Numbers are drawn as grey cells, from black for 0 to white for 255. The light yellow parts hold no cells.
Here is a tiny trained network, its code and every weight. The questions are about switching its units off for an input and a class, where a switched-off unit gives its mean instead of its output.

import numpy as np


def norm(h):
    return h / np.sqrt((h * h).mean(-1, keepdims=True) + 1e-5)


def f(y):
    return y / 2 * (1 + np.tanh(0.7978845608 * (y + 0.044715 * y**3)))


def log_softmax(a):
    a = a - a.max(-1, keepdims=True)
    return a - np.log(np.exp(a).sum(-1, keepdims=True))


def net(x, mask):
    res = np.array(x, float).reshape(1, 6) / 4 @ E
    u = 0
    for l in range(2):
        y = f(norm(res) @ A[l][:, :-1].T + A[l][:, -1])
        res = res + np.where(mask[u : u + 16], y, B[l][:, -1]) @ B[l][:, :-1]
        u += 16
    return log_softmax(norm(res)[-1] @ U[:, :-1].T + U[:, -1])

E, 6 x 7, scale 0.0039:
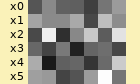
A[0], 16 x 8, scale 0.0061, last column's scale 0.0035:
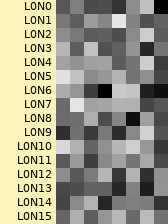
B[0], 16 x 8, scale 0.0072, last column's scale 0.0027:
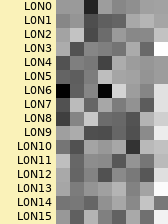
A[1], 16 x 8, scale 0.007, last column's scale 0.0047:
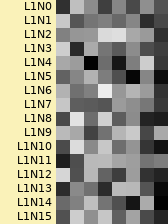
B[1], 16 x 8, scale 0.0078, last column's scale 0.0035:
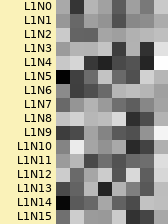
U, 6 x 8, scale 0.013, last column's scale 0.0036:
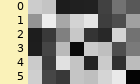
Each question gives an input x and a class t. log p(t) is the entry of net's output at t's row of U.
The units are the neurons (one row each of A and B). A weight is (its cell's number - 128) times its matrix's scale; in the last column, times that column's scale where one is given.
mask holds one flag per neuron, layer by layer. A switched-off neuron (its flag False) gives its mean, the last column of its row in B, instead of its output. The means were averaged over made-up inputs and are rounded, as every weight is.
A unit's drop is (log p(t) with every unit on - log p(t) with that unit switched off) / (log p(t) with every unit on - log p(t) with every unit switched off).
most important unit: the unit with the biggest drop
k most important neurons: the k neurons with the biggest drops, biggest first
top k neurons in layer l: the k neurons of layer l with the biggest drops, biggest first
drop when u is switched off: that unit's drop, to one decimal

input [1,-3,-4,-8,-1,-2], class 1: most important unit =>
L0N13
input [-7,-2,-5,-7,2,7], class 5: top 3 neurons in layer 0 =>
[L0N10 L0N5 L0N15]
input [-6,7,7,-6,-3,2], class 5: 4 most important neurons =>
[L0N10 L1N2 L1N6 L0N5]
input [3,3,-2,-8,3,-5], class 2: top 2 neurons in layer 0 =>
[L0N1 L0N0]
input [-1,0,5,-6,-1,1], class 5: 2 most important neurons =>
[L0N10 L1N6]
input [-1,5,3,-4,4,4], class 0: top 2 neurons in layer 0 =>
[L0N13 L0N9]
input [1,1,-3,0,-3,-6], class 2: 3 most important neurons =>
[L0N8 L0N15 L1N5]
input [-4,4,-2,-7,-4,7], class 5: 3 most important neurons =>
[L0N10 L1N2 L1N6]
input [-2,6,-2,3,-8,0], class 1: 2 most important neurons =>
[L0N7 L1N8]
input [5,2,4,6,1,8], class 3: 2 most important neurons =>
[L0N6 L1N13]
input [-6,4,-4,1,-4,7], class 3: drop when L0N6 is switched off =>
1.4
